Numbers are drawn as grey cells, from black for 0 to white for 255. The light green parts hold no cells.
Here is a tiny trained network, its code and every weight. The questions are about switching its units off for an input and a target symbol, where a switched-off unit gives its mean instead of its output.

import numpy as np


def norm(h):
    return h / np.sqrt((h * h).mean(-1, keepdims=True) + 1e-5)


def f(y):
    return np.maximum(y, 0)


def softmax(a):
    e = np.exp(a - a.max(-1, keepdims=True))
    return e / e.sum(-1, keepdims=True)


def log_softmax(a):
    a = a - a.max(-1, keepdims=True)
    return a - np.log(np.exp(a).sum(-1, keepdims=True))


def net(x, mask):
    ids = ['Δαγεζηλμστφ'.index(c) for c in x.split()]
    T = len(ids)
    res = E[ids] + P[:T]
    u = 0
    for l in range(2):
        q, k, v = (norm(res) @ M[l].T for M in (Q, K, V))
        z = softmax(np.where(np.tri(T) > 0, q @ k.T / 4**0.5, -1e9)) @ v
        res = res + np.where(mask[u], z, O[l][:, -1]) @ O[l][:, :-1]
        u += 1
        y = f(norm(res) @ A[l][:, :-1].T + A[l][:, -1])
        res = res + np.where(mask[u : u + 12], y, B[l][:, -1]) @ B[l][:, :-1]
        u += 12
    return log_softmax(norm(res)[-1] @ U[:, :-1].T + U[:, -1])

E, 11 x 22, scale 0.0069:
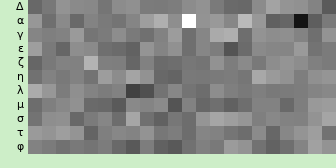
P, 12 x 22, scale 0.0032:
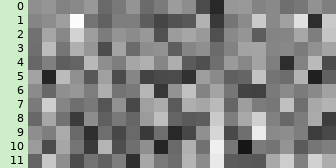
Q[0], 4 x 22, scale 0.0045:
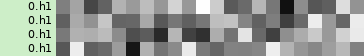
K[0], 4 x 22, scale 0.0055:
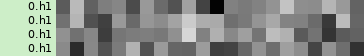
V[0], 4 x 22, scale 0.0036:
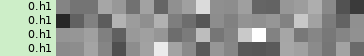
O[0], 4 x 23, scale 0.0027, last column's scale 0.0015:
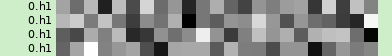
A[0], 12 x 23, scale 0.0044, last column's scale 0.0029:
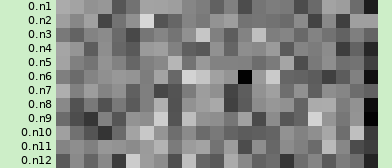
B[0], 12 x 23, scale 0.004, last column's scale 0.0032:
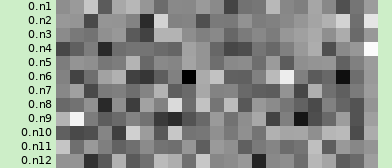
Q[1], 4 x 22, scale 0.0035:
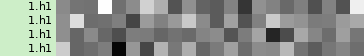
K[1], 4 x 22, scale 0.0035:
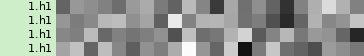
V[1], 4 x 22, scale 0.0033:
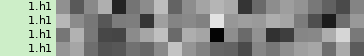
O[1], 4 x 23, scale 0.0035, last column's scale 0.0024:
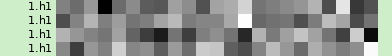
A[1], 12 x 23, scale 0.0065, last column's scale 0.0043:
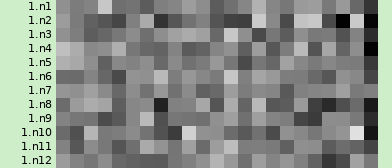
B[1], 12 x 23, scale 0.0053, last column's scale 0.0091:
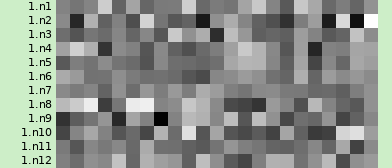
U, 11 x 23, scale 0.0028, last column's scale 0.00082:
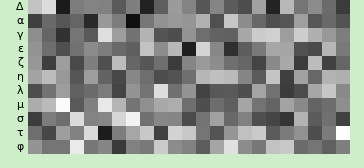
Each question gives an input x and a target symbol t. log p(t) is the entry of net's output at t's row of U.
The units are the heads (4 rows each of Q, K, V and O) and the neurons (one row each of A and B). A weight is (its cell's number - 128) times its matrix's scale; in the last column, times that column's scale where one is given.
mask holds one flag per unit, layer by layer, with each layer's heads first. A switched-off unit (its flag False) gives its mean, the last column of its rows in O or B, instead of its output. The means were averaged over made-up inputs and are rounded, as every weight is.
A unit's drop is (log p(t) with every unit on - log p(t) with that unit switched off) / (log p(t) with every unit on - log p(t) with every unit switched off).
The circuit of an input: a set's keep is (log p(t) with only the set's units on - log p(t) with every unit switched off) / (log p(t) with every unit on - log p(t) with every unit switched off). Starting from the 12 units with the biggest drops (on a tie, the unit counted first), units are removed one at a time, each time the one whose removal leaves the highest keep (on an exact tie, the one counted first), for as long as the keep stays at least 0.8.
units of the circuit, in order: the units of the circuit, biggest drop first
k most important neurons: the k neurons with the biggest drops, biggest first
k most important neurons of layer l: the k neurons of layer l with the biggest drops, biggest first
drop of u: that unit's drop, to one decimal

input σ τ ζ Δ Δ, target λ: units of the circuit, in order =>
(0.h1; 1.n10; 1.n2)
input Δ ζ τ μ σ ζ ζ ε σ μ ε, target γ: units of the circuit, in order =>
(0.h1; 0.n10; 1.n2)
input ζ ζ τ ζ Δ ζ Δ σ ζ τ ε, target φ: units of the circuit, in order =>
(0.h1; 1.n1; 1.n2)
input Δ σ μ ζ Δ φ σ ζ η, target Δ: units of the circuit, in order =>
(0.h1; 0.n9; 1.n2)
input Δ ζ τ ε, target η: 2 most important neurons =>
(0.n2; 1.n4)
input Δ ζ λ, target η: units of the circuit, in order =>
(0.h1; 1.n4)
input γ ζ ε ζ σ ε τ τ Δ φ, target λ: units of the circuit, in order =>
(0.h1; 1.n10)
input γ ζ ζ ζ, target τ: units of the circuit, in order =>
(0.h1; 1.n2)
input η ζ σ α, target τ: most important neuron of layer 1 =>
(1.n12)
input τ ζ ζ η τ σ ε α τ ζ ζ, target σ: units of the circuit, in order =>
(1.h1; 1.n2; 0.n4)
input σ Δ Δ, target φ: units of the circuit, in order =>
(0.h1; 1.n1)
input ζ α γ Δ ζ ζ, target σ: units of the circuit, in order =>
(1.n2; 1.h1)
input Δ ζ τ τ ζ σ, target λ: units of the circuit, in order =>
(0.h1; 1.n10)
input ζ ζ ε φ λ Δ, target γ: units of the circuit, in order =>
(0.h1; 0.n10; 1.n2)
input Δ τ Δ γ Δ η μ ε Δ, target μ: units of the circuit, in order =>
(0.h1; 1.n8; 1.n2)
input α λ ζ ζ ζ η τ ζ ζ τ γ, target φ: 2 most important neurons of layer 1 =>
(1.n2; 1.n1)
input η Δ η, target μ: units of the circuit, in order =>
(0.h1; 1.n8)
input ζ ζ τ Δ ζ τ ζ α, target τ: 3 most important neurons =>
(1.n12; 1.n2; 0.n6)
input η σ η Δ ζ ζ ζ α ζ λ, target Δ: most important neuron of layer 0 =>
(0.n7)
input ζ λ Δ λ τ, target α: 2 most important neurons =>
(0.n9; 1.n9)
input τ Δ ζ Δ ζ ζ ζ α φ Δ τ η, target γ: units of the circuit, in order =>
(1.n2; 0.n10)
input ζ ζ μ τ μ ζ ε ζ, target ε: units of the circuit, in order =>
(0.h1; 0.n12; 1.n3)
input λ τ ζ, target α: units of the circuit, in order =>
(0.h1; 0.n9; 1.n9; 0.n8)
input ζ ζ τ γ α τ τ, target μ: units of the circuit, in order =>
(1.n2; 0.n1)
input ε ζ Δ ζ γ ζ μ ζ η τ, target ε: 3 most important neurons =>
(0.n12; 1.n3; 1.n2)
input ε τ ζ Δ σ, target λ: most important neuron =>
(1.n10)
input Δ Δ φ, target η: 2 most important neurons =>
(0.n2; 1.n4)
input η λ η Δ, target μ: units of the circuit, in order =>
(0.h1; 1.n8)
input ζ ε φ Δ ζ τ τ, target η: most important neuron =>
(0.n2)
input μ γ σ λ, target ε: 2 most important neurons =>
(0.n12; 1.n3)
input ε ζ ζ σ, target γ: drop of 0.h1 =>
0.8
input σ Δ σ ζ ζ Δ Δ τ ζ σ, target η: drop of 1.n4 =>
0.1
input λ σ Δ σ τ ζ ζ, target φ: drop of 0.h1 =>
1.1
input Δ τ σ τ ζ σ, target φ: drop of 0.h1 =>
1.0
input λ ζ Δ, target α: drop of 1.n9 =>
0.2
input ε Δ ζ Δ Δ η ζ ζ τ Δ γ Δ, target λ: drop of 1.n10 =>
0.3
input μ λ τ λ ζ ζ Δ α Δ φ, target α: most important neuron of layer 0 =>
(0.n2)
